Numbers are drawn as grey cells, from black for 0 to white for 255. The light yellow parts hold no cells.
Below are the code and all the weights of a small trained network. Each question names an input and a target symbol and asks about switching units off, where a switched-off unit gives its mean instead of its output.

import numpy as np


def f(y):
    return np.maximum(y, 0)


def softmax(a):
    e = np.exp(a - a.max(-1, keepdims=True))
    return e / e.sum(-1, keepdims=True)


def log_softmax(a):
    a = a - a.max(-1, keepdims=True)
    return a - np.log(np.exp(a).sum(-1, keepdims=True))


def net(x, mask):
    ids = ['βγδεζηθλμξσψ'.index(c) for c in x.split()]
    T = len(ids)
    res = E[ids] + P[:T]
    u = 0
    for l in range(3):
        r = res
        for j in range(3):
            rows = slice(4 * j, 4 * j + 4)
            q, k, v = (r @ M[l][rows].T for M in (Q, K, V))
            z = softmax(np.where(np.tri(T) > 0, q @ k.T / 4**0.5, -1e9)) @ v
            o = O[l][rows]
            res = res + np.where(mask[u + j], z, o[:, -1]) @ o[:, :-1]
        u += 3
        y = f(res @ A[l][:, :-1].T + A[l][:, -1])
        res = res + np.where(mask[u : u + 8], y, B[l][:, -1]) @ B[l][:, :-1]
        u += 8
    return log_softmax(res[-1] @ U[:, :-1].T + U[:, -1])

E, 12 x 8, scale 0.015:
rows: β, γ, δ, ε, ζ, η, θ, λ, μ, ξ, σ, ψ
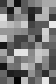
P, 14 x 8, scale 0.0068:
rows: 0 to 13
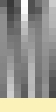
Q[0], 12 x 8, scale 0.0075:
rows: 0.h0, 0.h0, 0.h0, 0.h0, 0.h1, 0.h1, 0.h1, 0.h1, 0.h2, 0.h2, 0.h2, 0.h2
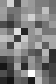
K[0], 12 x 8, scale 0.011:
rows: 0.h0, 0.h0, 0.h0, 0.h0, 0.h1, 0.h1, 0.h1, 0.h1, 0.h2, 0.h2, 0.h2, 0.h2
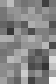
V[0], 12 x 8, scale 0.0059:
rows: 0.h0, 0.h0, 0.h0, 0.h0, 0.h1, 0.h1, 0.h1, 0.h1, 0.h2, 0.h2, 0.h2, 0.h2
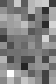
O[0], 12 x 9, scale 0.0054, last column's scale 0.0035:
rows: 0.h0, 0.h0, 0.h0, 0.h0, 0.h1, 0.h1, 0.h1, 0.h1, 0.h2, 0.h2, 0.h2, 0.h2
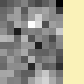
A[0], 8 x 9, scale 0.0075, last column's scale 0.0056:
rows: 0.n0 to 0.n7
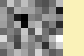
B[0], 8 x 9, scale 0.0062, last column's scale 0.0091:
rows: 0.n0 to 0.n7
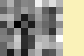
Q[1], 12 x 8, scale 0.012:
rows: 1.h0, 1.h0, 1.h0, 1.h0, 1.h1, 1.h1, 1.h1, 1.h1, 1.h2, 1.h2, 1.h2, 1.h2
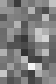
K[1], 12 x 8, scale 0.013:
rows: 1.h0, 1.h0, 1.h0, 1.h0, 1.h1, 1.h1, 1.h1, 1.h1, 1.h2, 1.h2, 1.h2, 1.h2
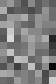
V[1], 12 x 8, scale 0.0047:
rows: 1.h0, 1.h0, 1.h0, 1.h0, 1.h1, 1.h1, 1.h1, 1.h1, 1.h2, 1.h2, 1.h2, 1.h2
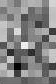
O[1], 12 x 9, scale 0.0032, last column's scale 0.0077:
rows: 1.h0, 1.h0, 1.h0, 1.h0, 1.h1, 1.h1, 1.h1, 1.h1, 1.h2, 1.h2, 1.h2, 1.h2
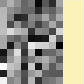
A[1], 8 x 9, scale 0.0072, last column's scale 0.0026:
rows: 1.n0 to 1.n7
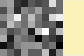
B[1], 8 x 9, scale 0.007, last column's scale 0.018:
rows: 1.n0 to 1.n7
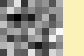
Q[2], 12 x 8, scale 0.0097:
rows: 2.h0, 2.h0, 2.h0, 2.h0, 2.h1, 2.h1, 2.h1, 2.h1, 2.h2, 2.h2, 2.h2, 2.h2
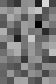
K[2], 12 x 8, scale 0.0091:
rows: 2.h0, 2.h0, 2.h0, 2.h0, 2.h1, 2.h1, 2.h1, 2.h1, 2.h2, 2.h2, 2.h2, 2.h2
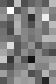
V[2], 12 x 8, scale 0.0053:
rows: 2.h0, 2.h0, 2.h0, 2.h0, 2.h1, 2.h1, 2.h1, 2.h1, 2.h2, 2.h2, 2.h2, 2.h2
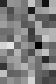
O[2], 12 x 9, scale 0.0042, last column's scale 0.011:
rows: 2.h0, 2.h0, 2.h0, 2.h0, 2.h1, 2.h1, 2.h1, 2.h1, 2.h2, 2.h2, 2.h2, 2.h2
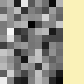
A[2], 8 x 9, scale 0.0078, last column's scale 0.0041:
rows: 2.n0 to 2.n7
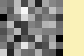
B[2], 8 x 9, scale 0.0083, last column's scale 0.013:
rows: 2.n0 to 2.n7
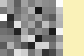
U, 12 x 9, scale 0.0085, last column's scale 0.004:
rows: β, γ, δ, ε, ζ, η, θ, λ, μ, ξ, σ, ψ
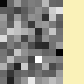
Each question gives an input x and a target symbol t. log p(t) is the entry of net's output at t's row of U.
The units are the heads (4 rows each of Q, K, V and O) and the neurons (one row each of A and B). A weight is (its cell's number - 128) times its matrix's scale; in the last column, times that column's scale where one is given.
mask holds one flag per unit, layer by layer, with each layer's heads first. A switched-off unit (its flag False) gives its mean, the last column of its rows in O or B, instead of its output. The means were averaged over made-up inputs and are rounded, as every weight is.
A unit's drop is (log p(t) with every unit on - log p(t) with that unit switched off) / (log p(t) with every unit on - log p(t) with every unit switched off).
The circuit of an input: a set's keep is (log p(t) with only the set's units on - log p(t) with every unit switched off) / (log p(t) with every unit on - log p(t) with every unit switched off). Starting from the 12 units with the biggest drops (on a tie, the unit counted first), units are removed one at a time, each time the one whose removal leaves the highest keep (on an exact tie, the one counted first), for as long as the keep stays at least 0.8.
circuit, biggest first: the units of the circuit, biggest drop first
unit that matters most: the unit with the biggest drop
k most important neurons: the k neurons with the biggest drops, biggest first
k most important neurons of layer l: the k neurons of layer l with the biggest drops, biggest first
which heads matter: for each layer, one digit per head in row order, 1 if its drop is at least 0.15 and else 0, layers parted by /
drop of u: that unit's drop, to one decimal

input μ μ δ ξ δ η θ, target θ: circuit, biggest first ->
1.n6; 0.h2; 0.n5
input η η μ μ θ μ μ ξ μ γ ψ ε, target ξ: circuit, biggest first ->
1.n2; 1.n4
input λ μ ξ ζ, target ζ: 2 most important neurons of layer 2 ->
2.n4; 2.n2
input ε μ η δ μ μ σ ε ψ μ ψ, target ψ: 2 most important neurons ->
2.n2; 1.n7
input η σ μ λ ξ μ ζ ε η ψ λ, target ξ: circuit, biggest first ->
2.h0; 1.n7
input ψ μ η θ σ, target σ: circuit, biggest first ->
2.n4; 1.n0; 2.h2; 0.n2
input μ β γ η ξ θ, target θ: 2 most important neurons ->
1.n6; 2.n0
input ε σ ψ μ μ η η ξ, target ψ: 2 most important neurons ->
0.n4; 0.n7
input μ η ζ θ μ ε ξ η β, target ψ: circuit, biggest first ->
2.n6; 2.n3
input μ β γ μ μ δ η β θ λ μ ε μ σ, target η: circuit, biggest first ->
0.n2; 1.h2
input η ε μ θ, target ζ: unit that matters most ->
0.h2
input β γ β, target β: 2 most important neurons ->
2.n3; 2.n2
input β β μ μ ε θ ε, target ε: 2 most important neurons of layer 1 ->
1.n2; 1.n7
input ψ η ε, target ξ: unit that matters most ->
1.h2
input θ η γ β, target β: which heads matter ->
000 / 000 / 001
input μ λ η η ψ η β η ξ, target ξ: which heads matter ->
000 / 000 / 100
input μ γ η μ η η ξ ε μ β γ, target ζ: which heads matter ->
001 / 011 / 001
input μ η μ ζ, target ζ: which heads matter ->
000 / 000 / 000
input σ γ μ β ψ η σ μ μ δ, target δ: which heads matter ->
000 / 000 / 001
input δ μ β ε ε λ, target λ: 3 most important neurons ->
2.n7; 0.n7; 2.n1
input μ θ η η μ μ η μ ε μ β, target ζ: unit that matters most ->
2.h2
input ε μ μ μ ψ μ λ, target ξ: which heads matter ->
100 / 001 / 101
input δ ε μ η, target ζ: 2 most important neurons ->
0.n5; 1.n2
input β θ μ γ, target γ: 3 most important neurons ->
1.n5; 2.n6; 1.n7
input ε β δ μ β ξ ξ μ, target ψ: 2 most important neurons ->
0.n7; 0.n2
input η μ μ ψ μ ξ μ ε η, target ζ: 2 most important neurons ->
0.n5; 0.n4
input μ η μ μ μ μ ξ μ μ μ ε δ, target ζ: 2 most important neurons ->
2.n1; 2.n4
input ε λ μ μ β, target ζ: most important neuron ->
1.n2
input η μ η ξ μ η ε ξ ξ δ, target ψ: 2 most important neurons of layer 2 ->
2.n1; 2.n2
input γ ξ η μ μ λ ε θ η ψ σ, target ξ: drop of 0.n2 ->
-0.1
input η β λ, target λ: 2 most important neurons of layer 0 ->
0.n7; 0.n4
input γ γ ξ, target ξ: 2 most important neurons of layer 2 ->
2.n2; 2.n3
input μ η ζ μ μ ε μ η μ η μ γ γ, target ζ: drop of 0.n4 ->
0.2
